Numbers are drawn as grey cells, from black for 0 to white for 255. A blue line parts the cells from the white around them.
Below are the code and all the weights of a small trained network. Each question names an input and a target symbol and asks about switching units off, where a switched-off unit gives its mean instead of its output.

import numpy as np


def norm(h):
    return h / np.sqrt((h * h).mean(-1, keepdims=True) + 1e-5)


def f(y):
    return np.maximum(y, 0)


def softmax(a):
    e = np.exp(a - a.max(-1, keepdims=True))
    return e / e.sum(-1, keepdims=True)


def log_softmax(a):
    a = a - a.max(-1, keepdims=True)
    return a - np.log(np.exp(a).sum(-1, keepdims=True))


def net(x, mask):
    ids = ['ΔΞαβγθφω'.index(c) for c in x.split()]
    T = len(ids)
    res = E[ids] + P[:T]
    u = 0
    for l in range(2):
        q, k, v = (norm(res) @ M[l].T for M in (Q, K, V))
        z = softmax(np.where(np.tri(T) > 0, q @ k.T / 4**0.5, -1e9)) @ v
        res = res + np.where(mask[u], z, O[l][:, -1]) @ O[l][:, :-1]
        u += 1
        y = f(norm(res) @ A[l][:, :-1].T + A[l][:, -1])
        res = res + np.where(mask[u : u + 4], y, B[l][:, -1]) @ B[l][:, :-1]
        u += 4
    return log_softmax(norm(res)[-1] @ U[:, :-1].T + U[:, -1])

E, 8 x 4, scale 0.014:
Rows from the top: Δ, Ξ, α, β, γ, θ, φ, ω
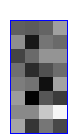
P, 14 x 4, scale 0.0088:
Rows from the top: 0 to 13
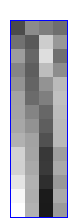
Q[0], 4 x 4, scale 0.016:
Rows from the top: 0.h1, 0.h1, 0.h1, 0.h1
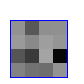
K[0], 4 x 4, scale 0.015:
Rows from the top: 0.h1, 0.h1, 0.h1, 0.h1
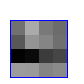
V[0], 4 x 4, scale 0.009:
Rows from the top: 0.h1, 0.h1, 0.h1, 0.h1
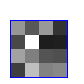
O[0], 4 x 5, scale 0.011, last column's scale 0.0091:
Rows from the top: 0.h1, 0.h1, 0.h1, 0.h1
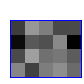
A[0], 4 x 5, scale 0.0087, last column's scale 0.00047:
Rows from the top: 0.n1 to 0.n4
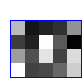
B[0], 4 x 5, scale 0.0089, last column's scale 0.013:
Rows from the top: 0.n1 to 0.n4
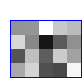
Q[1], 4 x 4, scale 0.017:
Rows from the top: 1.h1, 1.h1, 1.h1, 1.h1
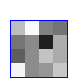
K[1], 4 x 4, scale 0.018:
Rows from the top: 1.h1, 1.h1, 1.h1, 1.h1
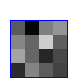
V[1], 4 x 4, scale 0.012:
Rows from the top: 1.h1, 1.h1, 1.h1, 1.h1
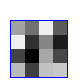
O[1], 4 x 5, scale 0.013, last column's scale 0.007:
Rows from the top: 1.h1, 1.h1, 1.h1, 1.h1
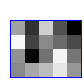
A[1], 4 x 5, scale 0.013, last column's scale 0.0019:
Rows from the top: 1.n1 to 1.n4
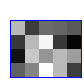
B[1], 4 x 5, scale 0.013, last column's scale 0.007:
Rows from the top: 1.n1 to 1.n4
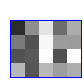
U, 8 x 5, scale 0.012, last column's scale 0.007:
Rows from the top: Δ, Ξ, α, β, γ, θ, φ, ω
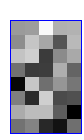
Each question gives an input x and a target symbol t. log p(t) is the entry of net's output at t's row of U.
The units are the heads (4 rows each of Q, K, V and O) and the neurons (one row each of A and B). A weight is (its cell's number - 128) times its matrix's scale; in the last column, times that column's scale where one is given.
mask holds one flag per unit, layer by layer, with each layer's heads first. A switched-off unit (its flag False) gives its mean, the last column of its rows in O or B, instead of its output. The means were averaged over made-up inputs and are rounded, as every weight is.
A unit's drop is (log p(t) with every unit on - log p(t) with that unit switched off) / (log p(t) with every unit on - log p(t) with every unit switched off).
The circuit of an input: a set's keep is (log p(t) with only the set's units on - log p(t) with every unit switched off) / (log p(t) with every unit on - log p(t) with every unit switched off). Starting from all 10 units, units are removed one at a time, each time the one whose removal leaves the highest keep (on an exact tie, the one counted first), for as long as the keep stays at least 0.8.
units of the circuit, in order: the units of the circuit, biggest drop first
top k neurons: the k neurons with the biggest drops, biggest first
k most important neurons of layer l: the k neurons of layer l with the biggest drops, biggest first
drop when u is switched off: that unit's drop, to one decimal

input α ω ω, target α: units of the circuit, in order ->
0.n2; 0.h1; 1.n3
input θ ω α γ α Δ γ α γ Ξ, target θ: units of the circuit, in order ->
1.h1; 0.h1; 0.n4
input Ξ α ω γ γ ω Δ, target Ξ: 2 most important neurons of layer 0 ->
0.n2; 0.n3
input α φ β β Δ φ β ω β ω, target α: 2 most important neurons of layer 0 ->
0.n2; 0.n4
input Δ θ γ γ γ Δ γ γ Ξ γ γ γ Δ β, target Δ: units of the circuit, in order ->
0.n4; 0.h1; 1.h1; 0.n3
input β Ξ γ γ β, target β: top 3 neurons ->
0.n4; 0.n3; 0.n2
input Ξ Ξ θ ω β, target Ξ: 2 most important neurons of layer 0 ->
0.n3; 0.n2
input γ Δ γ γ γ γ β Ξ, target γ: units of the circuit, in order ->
0.h1; 1.h1
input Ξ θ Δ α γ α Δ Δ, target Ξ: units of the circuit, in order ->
1.h1; 0.n3; 0.h1
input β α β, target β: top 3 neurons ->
0.n4; 0.n2; 0.n3
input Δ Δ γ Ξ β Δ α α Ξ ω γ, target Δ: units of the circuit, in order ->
1.h1; 0.h1; 0.n4; 0.n3
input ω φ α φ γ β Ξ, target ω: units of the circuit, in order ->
0.h1; 1.h1
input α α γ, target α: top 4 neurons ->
0.n2; 0.n4; 1.n3; 0.n1
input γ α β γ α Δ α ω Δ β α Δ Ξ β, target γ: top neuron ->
0.n2
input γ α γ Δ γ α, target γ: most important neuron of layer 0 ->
0.n1
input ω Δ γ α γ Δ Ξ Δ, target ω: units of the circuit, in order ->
1.h1; 0.h1
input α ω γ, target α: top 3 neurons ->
0.n2; 0.n4; 0.n1
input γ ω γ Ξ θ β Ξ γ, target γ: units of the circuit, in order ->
0.h1; 0.n2; 1.h1
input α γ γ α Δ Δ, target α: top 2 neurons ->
0.n2; 0.n1
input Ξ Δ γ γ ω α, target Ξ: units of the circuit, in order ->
1.h1; 0.h1
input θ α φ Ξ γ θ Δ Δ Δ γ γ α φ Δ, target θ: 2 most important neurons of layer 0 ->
0.n4; 0.n1
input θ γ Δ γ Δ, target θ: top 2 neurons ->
0.n4; 1.n1
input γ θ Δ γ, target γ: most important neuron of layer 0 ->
0.n4
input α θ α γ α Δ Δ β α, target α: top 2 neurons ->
0.n2; 0.n1
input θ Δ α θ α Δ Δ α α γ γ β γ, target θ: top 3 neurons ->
0.n4; 0.n1; 1.n1
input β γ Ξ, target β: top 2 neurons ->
0.n2; 0.n4
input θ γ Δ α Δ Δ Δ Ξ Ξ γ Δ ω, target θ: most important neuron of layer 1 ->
1.n1
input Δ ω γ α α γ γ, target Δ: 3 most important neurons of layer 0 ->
0.n4; 0.n3; 0.n1
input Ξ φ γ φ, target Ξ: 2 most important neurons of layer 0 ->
0.n3; 0.n2
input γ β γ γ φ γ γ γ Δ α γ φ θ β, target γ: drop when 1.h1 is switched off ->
0.9
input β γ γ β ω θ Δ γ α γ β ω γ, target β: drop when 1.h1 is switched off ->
0.9
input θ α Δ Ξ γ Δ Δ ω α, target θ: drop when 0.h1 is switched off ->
0.7
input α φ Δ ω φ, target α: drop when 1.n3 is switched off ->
0.3
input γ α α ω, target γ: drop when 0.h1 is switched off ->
0.8
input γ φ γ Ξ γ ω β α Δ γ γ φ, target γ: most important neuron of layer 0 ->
0.n1
